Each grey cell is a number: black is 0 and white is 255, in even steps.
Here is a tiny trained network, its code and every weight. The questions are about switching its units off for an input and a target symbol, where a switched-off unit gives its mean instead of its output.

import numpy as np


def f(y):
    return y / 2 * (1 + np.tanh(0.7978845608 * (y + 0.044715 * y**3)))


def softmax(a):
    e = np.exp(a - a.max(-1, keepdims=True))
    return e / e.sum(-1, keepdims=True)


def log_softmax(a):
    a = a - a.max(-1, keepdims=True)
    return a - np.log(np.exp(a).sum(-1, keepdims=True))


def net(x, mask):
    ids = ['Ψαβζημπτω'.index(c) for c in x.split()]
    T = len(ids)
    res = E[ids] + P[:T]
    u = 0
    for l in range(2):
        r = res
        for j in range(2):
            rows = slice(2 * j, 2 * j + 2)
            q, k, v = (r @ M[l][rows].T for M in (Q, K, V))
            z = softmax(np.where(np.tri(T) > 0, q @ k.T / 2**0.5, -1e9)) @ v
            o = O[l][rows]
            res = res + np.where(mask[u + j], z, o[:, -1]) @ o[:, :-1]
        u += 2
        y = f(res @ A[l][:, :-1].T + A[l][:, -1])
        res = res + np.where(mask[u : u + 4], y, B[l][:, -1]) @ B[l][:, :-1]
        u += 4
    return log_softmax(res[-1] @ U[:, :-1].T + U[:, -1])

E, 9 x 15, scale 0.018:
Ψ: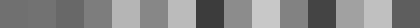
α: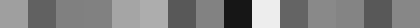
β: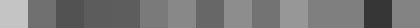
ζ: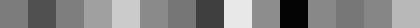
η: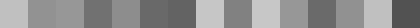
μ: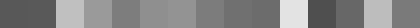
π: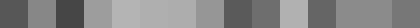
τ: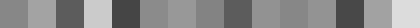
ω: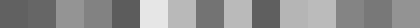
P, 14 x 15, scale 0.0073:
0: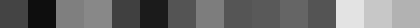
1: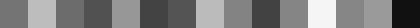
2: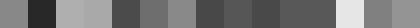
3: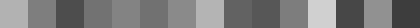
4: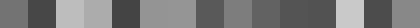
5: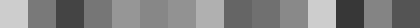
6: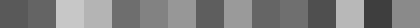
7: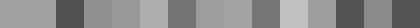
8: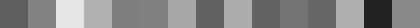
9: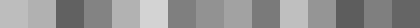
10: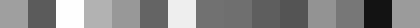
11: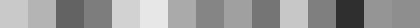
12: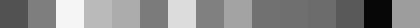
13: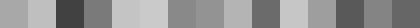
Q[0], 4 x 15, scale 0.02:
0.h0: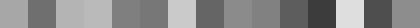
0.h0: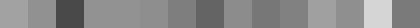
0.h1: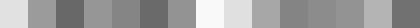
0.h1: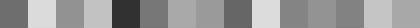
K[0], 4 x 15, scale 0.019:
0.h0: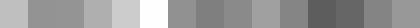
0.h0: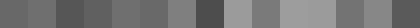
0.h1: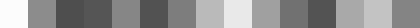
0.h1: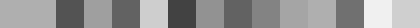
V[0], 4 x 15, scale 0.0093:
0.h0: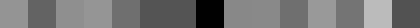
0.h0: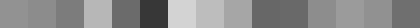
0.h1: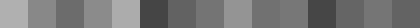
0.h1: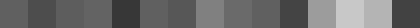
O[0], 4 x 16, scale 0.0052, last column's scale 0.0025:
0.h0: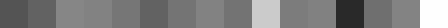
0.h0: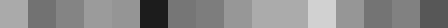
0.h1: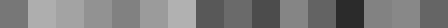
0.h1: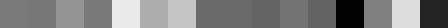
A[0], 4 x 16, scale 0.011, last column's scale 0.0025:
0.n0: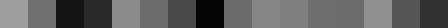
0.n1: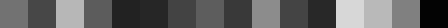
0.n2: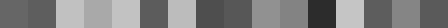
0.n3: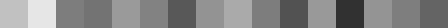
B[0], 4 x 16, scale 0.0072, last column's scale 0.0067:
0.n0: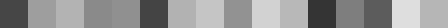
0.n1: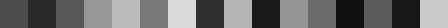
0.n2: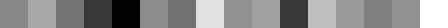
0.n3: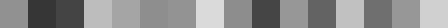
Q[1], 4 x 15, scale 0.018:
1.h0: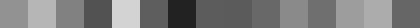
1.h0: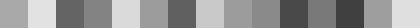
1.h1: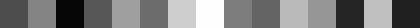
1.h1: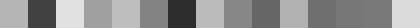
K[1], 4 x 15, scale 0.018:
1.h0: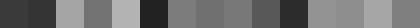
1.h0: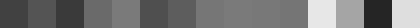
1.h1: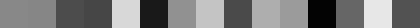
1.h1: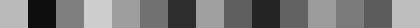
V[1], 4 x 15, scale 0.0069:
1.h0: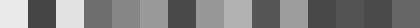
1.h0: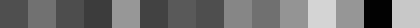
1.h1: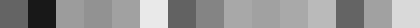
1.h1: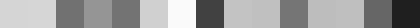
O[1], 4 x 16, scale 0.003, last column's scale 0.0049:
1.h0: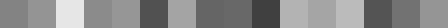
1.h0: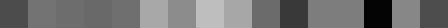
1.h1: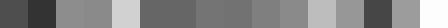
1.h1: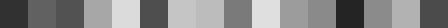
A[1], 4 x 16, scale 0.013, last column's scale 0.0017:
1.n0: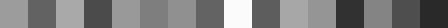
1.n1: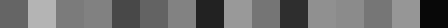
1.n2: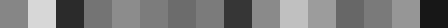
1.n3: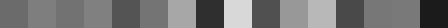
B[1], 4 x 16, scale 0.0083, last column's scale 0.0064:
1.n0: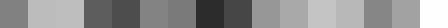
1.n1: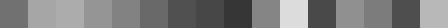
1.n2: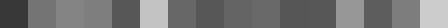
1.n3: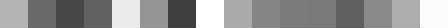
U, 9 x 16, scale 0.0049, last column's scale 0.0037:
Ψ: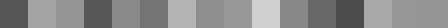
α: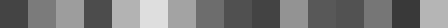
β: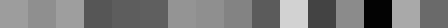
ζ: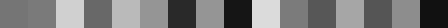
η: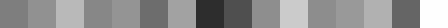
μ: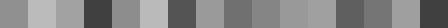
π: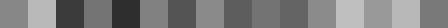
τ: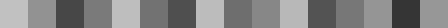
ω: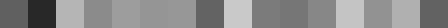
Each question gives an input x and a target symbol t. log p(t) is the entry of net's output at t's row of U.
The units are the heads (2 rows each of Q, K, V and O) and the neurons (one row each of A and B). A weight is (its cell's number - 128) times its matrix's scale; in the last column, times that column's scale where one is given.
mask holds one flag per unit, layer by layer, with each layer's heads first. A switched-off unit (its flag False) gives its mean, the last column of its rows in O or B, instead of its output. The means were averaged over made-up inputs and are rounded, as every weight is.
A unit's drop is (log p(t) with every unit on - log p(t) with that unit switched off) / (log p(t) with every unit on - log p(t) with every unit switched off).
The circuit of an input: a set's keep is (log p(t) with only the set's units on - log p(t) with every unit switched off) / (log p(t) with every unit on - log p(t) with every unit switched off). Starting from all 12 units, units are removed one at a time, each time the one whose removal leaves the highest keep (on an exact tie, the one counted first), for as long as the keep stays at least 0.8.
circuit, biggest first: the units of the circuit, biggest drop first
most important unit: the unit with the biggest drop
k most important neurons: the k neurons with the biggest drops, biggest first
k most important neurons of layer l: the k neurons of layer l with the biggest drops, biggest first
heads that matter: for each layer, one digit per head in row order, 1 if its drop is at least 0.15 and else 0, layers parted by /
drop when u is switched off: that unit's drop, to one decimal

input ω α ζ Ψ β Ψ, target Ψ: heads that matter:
00 / 00
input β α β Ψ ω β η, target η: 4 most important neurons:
0.n1; 1.n0; 1.n3; 0.n0
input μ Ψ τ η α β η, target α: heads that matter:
11 / 00
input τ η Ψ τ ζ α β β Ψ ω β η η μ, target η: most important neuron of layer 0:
0.n2
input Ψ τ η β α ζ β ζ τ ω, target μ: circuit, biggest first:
1.n3; 1.n0
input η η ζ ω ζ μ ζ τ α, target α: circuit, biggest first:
0.n1; 0.h1; 0.h0
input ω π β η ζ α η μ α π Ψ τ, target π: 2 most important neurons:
1.n2; 0.n1
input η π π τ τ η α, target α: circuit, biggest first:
0.n1; 0.h0
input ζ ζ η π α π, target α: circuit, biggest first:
1.n2; 0.h1
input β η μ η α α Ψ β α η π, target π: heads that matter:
01 / 00
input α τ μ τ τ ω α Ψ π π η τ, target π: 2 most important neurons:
0.n1; 1.n2
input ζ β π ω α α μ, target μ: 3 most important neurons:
1.n3; 0.n1; 1.n0
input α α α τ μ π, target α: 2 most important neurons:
1.n2; 0.n2
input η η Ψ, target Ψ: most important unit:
0.n2
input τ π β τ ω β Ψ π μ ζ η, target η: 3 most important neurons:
0.n1; 1.n0; 1.n3
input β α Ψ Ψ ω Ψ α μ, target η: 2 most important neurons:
0.n2; 1.n3
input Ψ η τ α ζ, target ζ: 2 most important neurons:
1.n1; 0.n3
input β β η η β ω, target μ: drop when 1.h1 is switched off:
0.0
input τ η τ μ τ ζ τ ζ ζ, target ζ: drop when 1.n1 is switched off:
0.8
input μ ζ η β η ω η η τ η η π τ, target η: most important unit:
0.h1
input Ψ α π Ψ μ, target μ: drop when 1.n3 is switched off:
0.9
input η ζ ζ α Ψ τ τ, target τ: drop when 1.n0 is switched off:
0.1
